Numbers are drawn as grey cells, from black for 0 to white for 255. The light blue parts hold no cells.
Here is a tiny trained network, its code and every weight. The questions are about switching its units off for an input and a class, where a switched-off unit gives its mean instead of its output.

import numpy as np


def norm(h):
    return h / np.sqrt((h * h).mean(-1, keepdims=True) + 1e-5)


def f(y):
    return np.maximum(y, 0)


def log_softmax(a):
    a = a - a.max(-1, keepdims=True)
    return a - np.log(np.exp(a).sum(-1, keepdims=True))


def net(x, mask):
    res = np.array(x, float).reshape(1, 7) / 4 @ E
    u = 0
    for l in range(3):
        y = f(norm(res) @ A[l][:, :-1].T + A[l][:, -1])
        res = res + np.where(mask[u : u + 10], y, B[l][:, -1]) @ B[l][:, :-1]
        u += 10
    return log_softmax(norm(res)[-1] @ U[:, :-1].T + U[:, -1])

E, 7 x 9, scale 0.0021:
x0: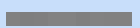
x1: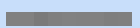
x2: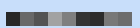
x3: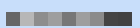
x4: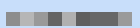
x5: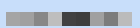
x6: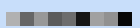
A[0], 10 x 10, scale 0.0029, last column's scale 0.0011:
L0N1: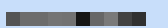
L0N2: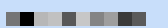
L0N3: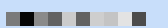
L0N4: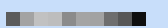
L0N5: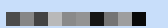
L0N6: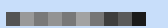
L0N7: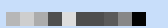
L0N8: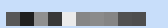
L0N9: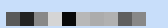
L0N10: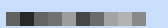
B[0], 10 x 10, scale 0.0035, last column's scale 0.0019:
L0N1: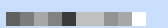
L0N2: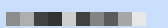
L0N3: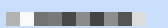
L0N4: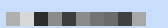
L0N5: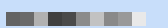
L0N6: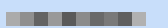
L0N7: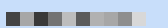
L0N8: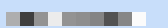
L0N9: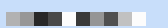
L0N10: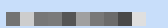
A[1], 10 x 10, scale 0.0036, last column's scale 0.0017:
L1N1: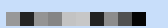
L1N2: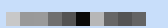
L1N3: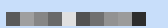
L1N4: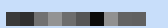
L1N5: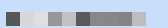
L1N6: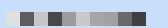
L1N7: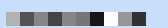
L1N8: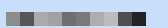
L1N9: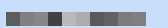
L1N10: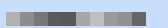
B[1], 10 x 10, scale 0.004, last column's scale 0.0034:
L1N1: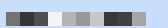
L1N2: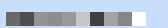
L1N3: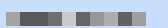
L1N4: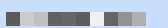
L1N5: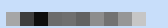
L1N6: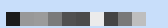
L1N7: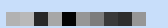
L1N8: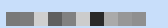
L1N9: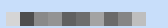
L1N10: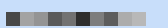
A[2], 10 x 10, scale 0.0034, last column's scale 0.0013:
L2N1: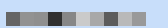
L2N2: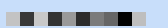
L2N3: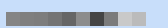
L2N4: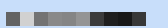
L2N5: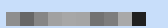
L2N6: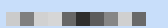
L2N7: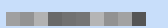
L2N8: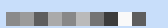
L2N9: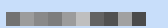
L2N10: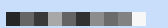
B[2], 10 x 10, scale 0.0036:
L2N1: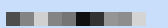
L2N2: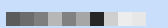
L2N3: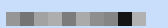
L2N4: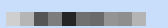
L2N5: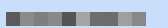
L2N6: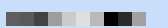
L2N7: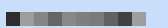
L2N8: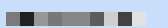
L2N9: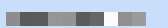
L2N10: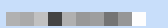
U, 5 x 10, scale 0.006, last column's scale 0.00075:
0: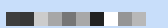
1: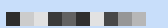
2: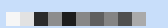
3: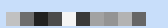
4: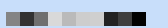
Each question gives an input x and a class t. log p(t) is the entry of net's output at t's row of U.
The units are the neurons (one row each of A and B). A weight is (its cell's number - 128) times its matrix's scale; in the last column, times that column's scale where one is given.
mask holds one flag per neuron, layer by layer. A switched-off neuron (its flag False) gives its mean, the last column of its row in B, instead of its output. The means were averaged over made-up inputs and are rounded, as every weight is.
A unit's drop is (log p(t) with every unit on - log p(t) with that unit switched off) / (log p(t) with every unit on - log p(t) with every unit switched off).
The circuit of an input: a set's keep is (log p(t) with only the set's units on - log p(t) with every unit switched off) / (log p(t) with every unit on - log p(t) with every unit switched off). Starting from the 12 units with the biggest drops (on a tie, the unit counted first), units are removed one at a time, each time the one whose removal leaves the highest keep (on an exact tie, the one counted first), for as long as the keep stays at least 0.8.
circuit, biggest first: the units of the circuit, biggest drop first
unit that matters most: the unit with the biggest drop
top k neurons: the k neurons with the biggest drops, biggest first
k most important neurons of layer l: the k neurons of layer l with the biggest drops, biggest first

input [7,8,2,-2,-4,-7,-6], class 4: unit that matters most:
L1N1
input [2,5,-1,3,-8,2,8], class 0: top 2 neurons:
[L2N2, L1N2]
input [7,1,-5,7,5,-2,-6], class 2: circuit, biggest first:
[L0N4, L2N4]
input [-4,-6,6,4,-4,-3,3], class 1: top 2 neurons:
[L1N4, L0N1]
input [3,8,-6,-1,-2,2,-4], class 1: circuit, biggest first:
[L1N6, L1N10]
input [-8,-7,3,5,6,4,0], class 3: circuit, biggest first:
[L0N7, L1N5]
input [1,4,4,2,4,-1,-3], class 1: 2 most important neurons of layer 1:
[L1N2, L1N1]
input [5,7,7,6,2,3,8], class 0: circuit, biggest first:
[L1N2, L2N2]
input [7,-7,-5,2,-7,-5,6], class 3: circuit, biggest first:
[L0N2, L0N9]
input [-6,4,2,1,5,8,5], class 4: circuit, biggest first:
[L2N6, L1N2]
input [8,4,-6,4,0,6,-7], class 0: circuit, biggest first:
[L2N8, L2N1]
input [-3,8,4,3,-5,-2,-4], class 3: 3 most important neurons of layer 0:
[L0N9, L0N2, L0N1]
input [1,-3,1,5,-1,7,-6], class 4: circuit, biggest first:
[L2N6, L2N2, L2N8]
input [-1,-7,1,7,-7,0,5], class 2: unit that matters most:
L2N4
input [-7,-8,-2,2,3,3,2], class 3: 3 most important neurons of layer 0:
[L0N7, L0N8, L0N1]
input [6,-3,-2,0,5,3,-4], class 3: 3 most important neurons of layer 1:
[L1N5, L1N2, L1N3]
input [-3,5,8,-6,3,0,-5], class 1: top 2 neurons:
[L1N4, L1N2]
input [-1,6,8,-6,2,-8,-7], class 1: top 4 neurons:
[L1N4, L0N5, L1N2, L2N2]
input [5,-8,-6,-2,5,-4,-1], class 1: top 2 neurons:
[L1N6, L0N9]
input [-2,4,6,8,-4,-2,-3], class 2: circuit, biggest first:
[L2N4]
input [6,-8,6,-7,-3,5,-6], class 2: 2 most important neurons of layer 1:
[L1N2, L1N7]
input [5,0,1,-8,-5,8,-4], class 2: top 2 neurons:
[L0N3, L0N8]
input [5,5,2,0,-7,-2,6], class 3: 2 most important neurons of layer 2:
[L2N8, L2N1]
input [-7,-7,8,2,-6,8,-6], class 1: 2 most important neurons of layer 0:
[L0N5, L0N8]
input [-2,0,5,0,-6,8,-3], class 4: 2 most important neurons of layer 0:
[L0N7, L0N2]
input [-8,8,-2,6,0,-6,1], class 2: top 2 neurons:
[L2N4, L0N4]
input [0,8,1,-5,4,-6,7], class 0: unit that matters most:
L2N2
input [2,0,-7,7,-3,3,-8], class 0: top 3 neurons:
[L2N8, L2N1, L2N9]
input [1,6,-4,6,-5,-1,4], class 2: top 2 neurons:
[L0N4, L2N4]
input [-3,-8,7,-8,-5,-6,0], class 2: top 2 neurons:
[L1N7, L0N3]
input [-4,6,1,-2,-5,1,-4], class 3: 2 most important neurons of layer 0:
[L0N9, L0N1]
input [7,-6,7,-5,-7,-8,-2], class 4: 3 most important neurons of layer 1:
[L1N1, L1N9, L1N10]
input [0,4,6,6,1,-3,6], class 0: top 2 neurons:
[L2N2, L1N6]
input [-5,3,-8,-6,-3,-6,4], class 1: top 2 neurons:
[L1N6, L1N10]
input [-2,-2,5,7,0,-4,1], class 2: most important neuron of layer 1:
[L1N6]
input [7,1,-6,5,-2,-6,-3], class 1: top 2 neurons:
[L1N6, L2N1]
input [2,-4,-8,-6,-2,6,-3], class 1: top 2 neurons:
[L1N10, L1N6]
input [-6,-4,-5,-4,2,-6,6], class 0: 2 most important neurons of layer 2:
[L2N2, L2N6]
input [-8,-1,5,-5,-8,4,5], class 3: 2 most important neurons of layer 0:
[L0N9, L0N2]
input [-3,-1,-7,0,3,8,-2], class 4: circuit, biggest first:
[L2N6]
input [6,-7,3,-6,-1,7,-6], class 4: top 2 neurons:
[L2N6, L2N2]
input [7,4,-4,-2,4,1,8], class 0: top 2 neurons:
[L1N2, L2N2]
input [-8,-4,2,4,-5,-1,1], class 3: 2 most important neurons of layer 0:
[L0N9, L0N2]
